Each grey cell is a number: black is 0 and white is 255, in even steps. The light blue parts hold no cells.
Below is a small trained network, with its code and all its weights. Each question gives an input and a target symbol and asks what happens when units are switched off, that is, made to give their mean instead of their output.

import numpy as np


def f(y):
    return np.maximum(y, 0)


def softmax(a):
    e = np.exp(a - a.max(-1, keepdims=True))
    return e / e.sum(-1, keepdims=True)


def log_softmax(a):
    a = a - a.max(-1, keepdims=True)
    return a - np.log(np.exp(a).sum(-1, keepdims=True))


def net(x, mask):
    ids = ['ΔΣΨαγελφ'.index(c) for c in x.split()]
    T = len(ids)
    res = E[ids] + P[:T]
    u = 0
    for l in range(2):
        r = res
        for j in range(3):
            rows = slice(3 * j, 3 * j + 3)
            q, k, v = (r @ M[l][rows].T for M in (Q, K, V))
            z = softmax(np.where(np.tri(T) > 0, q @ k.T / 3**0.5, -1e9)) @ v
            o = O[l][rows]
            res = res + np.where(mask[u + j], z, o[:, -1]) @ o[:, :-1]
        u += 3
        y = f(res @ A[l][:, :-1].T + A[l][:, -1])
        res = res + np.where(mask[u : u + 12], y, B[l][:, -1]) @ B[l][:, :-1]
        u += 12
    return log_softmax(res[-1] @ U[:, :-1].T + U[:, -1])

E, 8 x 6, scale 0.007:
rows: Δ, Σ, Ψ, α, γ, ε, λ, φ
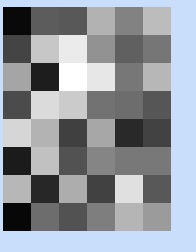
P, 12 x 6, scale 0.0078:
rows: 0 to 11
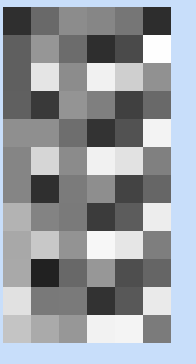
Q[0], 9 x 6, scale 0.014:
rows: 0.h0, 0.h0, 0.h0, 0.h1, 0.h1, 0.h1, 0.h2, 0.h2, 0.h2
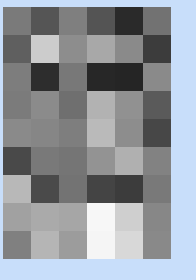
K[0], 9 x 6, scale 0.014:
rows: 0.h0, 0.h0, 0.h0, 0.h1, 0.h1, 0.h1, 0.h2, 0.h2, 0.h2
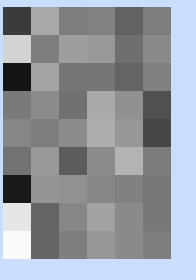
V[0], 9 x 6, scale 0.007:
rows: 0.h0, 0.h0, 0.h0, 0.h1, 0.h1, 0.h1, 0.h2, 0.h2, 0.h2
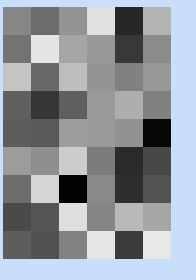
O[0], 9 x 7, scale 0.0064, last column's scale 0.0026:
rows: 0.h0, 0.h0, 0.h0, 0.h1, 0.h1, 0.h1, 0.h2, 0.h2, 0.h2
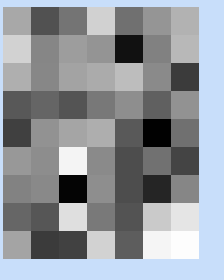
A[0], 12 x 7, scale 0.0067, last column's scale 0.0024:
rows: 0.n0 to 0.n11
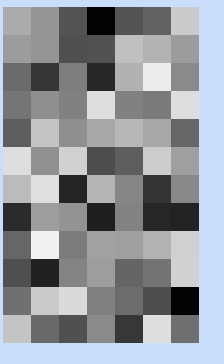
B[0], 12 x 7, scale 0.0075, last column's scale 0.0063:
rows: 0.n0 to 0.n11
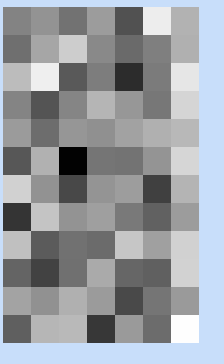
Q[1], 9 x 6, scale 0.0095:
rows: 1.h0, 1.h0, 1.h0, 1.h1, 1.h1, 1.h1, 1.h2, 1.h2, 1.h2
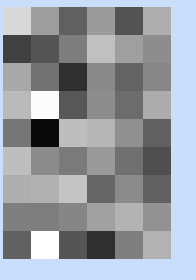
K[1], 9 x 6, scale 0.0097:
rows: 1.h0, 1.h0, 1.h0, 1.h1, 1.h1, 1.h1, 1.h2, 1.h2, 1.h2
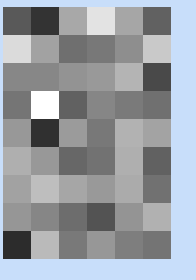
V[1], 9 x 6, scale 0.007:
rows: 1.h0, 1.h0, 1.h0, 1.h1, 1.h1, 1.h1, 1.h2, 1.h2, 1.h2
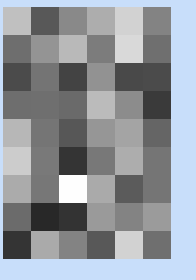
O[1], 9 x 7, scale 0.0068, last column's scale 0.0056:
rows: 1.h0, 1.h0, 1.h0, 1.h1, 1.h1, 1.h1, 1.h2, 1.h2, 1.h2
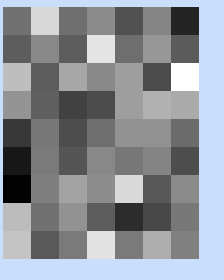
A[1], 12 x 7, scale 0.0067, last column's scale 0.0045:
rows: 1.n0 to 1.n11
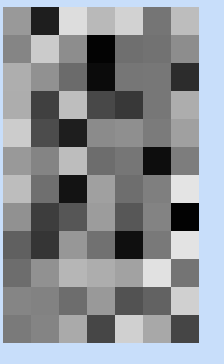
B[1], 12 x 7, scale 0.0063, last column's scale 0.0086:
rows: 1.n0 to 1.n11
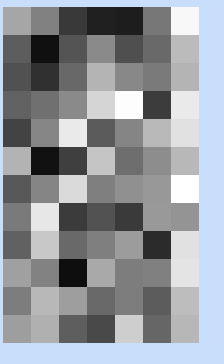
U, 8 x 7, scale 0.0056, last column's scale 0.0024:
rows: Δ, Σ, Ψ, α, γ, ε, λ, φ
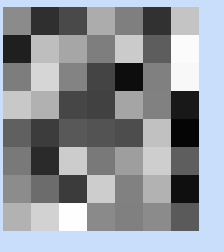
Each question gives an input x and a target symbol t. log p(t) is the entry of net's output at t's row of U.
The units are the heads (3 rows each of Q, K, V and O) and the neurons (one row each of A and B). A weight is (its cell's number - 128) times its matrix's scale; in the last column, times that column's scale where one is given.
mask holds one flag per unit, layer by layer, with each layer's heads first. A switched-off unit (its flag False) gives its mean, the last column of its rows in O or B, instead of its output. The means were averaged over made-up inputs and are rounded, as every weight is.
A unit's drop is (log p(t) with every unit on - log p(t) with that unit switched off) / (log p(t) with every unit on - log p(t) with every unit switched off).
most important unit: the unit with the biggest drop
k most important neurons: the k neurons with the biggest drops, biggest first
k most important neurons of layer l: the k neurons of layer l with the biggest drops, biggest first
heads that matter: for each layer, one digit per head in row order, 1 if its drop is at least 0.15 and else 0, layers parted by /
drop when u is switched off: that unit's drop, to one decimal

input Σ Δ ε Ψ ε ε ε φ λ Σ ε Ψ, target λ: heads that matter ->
101 / 100
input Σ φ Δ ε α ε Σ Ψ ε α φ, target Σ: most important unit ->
1.h2
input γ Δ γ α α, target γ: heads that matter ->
001 / 010
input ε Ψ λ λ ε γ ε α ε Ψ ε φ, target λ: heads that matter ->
101 / 100
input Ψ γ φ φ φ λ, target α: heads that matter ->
101 / 000
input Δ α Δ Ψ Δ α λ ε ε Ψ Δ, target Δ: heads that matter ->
011 / 111
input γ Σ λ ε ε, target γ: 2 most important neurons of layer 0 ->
0.n7, 0.n6
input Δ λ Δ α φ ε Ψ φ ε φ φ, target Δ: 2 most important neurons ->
0.n11, 0.n8
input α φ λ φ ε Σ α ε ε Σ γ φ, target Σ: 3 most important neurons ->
0.n6, 1.n6, 1.n4
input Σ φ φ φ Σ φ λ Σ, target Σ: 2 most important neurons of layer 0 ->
0.n2, 0.n5
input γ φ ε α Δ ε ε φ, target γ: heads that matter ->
011 / 010
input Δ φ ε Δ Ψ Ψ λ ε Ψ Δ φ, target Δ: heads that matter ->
001 / 111
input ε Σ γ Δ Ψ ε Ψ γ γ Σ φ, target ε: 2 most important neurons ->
0.n7, 1.n4
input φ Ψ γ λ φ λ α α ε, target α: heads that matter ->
101 / 000
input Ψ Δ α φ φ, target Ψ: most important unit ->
0.n2
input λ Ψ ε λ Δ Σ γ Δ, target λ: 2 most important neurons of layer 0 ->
0.n7, 0.n2
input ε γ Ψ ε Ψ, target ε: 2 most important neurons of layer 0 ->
0.n7, 0.n11
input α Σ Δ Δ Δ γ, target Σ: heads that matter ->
001 / 010
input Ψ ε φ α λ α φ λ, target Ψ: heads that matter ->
110 / 110
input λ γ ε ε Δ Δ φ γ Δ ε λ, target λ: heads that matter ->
111 / 101
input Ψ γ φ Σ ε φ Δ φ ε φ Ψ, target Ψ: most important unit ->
0.n5
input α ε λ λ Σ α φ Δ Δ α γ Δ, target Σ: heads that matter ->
001 / 110
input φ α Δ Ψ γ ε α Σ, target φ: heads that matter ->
110 / 111
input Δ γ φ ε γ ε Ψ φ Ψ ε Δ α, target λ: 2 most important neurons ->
1.n9, 0.n11
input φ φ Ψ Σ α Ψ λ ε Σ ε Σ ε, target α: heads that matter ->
111 / 000
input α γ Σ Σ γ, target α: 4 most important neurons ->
0.n7, 0.n10, 1.n11, 0.n11
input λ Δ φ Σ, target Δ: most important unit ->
0.n2
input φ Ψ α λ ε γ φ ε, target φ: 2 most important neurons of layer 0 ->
0.n2, 0.n7
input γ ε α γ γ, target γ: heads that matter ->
011 / 010
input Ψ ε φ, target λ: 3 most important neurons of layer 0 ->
0.n2, 0.n11, 0.n4
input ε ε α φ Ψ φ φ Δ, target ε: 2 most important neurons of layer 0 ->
0.n7, 0.n2
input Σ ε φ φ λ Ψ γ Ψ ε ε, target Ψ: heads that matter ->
101 / 101
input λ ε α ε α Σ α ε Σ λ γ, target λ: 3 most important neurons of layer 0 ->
0.n7, 0.n0, 0.n5
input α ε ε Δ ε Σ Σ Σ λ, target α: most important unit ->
1.n0
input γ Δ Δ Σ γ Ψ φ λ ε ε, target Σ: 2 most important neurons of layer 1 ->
1.n0, 1.n8
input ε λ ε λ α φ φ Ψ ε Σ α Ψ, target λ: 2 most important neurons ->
1.n9, 0.n5
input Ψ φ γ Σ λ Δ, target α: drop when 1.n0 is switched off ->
0.2
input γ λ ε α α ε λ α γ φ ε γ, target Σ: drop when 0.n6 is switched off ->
0.3
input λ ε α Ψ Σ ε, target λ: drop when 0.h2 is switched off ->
0.3
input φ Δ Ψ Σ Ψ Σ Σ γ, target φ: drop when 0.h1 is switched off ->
0.2
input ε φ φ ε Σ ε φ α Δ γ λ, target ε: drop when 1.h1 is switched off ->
0.2
